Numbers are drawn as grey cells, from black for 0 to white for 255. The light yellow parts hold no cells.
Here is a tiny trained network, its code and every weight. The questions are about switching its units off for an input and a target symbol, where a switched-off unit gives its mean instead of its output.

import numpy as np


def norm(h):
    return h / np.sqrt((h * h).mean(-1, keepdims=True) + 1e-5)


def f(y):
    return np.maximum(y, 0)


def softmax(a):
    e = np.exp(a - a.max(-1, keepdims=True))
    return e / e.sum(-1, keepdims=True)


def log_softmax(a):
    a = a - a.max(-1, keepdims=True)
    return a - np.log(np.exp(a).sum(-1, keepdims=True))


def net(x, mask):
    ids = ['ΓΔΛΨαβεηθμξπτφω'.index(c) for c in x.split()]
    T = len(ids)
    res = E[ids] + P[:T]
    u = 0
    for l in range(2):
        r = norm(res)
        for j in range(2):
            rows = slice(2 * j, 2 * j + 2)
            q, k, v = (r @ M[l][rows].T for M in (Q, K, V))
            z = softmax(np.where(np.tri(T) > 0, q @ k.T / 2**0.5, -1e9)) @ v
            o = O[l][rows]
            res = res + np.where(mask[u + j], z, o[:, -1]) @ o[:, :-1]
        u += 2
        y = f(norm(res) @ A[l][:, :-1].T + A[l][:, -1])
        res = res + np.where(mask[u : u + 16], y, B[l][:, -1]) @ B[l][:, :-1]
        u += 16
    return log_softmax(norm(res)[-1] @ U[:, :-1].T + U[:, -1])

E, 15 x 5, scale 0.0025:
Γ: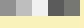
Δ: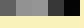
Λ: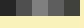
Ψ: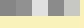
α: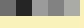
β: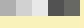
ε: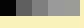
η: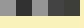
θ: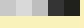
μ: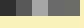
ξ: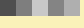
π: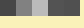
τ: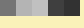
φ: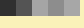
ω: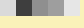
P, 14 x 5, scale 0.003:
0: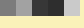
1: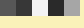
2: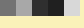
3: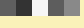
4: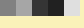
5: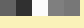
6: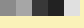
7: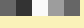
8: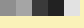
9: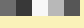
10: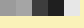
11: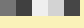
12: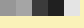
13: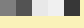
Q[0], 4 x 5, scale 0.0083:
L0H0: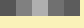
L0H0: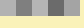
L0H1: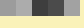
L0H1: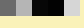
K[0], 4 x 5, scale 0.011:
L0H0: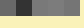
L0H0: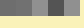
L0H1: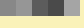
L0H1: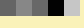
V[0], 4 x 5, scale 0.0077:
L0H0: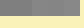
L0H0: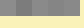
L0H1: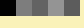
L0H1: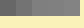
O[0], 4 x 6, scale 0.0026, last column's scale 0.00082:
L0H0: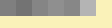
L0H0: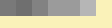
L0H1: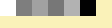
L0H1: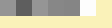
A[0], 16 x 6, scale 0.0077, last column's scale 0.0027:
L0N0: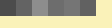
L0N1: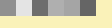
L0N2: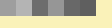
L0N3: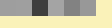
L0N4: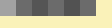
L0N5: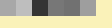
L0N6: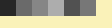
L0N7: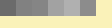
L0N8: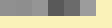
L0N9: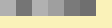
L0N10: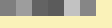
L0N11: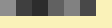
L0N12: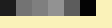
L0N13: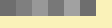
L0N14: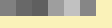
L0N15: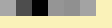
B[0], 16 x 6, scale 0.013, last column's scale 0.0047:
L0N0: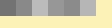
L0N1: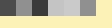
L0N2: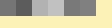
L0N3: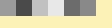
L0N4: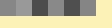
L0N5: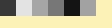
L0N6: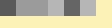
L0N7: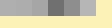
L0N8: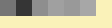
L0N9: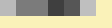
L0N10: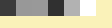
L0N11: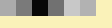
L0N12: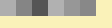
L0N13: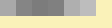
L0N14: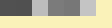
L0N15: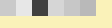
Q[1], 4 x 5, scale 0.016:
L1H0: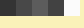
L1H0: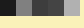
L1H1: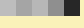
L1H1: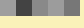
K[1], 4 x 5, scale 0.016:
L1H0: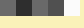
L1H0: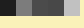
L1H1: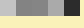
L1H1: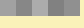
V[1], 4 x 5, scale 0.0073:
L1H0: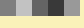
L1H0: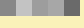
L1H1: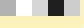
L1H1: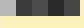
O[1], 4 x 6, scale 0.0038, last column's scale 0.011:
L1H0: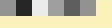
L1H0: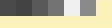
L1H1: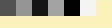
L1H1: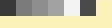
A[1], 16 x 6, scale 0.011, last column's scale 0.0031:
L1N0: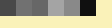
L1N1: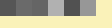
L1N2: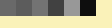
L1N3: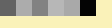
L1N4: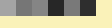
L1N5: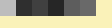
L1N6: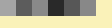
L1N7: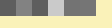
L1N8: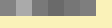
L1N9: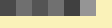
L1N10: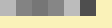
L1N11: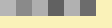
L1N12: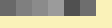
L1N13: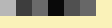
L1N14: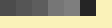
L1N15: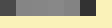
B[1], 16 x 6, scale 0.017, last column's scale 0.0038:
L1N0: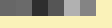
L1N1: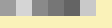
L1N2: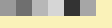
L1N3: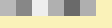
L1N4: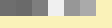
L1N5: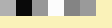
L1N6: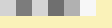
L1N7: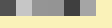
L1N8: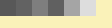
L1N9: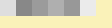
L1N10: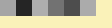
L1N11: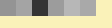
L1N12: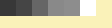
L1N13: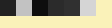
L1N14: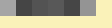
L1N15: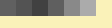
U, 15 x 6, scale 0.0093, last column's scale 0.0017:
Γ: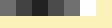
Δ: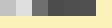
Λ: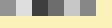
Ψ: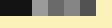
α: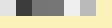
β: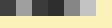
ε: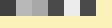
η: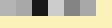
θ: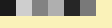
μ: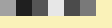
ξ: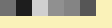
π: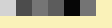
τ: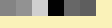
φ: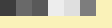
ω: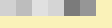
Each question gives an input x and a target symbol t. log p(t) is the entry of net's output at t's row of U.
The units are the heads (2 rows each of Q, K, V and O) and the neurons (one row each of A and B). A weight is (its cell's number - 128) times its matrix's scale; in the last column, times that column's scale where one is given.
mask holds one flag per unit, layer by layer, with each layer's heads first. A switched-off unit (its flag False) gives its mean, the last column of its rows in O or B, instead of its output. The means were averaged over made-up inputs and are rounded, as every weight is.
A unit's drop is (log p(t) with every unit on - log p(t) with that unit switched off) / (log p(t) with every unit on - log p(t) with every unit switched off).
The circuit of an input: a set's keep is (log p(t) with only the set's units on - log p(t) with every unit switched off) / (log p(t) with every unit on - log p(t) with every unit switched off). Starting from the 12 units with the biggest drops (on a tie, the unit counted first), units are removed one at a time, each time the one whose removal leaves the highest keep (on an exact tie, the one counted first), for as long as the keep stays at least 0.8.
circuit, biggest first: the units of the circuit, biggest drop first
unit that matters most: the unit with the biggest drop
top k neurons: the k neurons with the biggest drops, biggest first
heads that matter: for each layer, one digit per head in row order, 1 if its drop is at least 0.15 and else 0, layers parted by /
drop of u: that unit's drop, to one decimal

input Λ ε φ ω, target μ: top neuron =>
L1N5
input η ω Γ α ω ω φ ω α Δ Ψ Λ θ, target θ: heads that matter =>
00 / 00
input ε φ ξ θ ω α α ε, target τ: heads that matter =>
01 / 00
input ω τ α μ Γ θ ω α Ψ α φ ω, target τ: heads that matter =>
01 / 01
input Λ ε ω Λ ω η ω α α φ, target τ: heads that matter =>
01 / 01
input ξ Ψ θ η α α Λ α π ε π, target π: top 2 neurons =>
L0N15; L1N9
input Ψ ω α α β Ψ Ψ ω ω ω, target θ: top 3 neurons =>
L0N10; L0N6; L1N6
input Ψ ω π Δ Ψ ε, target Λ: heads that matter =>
01 / 01
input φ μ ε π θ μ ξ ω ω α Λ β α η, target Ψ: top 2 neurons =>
L0N10; L0N6
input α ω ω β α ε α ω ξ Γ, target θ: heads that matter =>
01 / 11
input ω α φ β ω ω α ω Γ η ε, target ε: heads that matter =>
00 / 01
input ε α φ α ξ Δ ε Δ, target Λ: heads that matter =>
01 / 11
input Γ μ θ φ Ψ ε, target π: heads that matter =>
01 / 01
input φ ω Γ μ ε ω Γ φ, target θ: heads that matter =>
01 / 10
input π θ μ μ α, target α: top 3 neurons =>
L0N15; L1N10; L0N11
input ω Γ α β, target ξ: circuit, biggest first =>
L0N8
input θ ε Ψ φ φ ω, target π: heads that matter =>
01 / 01
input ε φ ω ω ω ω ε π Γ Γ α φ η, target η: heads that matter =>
00 / 00
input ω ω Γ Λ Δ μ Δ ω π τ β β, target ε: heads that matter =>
01 / 11
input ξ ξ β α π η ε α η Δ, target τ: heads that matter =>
01 / 01
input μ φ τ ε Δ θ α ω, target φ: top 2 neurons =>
L0N10; L0N15
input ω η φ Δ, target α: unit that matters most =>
L0H1
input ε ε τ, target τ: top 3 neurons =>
L0N5; L0N15; L0N10
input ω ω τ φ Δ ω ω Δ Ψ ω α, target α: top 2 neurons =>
L0N15; L1N10
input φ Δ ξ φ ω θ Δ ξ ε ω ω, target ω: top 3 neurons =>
L0N15; L1N3; L1N13
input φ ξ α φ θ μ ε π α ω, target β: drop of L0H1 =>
0.8
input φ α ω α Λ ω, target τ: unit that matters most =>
L0H1
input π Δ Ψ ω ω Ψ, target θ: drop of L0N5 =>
0.1
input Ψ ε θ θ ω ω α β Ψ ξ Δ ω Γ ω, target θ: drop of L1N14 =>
0.0
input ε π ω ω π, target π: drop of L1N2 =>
0.3
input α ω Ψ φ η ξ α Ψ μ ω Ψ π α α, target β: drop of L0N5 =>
0.6
